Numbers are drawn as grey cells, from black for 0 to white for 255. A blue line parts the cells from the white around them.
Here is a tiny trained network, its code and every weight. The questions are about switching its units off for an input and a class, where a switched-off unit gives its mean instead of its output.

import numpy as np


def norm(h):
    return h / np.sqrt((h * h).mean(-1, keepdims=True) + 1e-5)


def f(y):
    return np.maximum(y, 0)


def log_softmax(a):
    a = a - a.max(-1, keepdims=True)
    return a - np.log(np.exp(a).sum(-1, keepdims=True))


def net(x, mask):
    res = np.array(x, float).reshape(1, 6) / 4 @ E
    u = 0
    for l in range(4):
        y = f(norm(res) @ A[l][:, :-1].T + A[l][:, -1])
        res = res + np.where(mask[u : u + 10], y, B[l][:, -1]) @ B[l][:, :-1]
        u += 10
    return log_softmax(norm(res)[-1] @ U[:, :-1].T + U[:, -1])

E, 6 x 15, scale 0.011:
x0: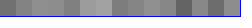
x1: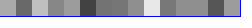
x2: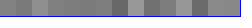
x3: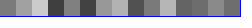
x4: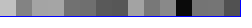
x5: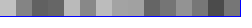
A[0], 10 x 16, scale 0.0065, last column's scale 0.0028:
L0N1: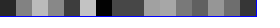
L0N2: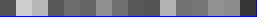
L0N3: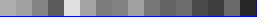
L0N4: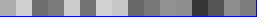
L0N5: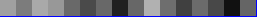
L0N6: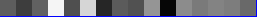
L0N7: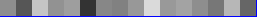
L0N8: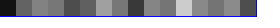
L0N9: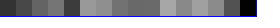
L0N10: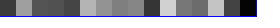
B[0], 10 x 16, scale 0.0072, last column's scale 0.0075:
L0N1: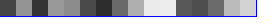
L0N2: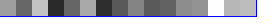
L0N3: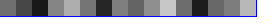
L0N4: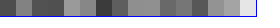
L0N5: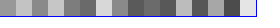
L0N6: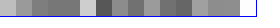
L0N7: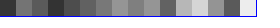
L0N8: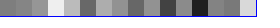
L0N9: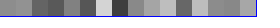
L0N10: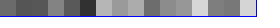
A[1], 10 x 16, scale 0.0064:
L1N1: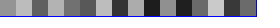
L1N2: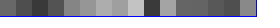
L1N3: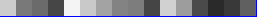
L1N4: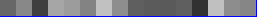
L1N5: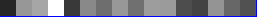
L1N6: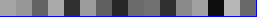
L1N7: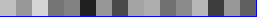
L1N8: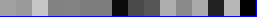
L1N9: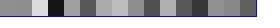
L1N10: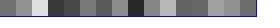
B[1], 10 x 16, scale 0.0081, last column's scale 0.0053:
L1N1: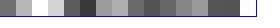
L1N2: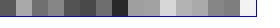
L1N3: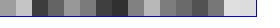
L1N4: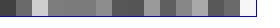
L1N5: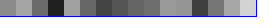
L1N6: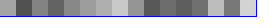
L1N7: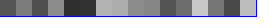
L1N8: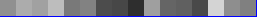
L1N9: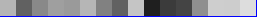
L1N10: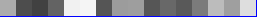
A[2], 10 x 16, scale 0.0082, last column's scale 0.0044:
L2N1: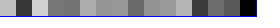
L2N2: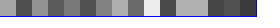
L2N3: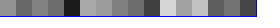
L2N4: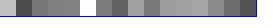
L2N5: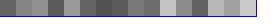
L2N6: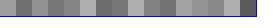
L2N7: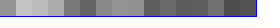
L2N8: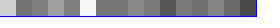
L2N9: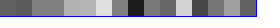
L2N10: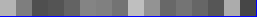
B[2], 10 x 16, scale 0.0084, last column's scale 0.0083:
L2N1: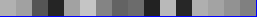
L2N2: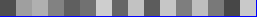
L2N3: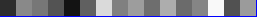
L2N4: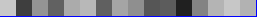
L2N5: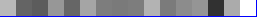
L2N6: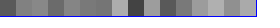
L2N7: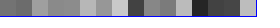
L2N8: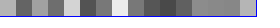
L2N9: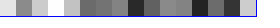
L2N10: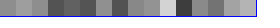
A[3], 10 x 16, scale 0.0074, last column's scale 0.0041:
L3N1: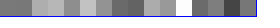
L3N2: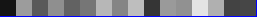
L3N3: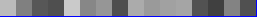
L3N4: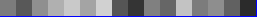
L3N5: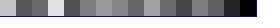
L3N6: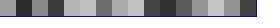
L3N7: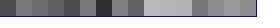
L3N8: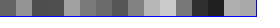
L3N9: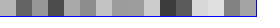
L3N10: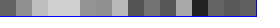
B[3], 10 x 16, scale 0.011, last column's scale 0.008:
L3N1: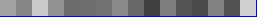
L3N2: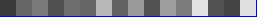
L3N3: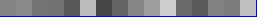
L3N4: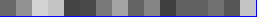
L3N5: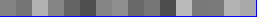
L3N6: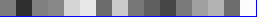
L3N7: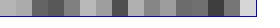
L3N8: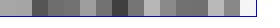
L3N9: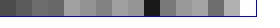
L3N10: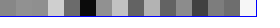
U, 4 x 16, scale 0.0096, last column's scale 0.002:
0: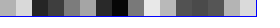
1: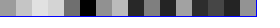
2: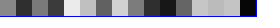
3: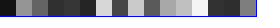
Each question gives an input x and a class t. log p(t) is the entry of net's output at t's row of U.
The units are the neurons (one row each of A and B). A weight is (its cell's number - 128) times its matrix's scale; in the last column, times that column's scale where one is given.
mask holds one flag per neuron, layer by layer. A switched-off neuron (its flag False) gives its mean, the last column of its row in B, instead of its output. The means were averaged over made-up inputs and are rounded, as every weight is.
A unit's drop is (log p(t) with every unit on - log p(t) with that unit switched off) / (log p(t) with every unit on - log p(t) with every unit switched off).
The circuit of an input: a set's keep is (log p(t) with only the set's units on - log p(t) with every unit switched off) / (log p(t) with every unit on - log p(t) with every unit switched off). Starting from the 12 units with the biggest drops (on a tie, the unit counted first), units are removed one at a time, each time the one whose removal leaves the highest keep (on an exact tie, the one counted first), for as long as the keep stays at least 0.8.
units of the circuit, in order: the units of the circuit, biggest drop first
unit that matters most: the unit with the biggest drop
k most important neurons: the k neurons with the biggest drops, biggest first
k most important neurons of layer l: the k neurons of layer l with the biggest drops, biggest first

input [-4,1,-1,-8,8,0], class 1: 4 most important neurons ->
L0N5; L1N1; L2N7; L1N10
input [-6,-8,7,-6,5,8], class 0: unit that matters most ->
L1N3
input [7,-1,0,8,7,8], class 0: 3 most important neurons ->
L1N3; L0N3; L1N2
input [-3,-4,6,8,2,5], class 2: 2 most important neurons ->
L1N9; L0N2
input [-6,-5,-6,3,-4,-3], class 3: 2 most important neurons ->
L0N10; L0N9
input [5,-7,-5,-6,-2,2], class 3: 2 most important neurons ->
L0N10; L1N2
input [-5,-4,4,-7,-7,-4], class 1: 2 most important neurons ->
L0N8; L2N9
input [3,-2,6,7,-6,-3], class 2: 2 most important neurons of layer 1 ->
L1N9; L1N10
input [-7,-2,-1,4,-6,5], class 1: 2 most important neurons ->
L2N9; L0N8
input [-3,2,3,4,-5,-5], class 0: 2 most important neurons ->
L0N1; L0N5
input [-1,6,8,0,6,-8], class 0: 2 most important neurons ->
L0N1; L1N5
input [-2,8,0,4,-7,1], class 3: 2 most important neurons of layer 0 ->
L0N7; L0N5
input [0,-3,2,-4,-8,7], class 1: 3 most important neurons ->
L2N9; L1N4; L0N1
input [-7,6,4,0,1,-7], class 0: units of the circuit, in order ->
L0N1
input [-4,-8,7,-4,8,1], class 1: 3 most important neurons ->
L1N1; L2N7; L0N7
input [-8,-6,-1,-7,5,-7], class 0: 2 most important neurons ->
L0N1; L1N10
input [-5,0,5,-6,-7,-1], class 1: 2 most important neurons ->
L2N9; L0N8
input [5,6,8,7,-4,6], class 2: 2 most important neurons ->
L1N9; L0N1
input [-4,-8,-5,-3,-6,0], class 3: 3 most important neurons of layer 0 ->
L0N10; L0N5; L0N9
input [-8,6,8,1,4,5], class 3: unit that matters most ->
L0N7
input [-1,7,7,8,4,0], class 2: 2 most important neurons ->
L1N9; L1N10
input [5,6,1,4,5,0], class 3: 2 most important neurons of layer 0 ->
L0N7; L0N8
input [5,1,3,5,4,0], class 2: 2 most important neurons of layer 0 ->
L0N2; L0N8
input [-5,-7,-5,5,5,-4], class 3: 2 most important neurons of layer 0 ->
L0N10; L0N8
